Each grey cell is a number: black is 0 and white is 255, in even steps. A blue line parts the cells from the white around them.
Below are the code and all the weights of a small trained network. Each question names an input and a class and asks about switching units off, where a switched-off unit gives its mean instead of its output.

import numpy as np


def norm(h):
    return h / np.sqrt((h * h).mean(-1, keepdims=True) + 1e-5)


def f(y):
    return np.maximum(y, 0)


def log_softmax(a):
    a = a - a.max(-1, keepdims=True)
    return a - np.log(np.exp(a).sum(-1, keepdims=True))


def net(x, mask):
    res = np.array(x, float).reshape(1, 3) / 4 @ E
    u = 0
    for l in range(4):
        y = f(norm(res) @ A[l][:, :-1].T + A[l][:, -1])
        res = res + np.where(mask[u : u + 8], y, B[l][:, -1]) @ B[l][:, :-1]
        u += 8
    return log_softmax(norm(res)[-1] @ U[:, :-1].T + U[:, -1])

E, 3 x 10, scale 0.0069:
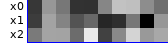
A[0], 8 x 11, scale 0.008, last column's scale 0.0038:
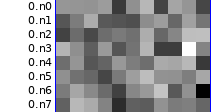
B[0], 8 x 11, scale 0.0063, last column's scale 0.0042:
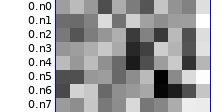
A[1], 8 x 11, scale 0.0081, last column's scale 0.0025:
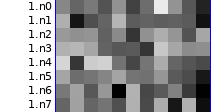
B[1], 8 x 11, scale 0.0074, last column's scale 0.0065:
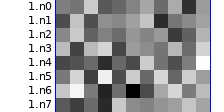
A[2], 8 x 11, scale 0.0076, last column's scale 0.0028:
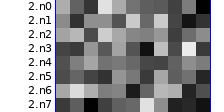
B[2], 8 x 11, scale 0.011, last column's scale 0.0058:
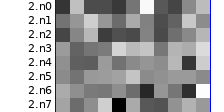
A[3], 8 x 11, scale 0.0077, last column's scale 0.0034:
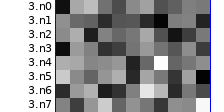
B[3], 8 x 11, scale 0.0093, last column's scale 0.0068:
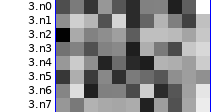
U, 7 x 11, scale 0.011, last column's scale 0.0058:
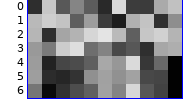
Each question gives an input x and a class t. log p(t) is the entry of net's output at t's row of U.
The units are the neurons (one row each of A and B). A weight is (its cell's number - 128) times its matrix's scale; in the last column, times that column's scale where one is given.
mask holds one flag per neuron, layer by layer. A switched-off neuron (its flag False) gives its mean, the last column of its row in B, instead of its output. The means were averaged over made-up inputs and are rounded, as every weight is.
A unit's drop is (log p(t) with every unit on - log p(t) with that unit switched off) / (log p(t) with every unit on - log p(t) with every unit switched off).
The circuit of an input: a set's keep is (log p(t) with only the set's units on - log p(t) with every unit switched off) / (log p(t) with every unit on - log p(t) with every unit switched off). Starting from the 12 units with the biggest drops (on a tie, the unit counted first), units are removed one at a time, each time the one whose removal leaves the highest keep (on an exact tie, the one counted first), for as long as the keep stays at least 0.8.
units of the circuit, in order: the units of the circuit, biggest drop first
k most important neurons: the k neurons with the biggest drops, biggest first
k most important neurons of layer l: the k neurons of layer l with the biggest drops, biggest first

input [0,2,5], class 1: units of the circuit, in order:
2.n6
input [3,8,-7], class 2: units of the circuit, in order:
1.n7, 0.n7, 2.n3, 2.n5
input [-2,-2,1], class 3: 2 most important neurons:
2.n7, 0.n5
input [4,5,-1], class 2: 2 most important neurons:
1.n7, 2.n3
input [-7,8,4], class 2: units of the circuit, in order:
2.n3, 3.n0
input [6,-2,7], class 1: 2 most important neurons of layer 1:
1.n4, 1.n1
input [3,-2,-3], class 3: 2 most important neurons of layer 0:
0.n5, 0.n2
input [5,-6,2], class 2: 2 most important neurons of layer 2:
2.n0, 2.n2
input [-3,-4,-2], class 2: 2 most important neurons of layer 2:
2.n6, 2.n2
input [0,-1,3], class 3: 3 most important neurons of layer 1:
1.n6, 1.n4, 1.n2
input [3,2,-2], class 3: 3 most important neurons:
1.n4, 2.n0, 0.n2
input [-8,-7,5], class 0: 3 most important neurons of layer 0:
0.n7, 0.n5, 0.n1
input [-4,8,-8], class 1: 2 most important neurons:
1.n6, 0.n3
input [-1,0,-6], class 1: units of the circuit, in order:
1.n6
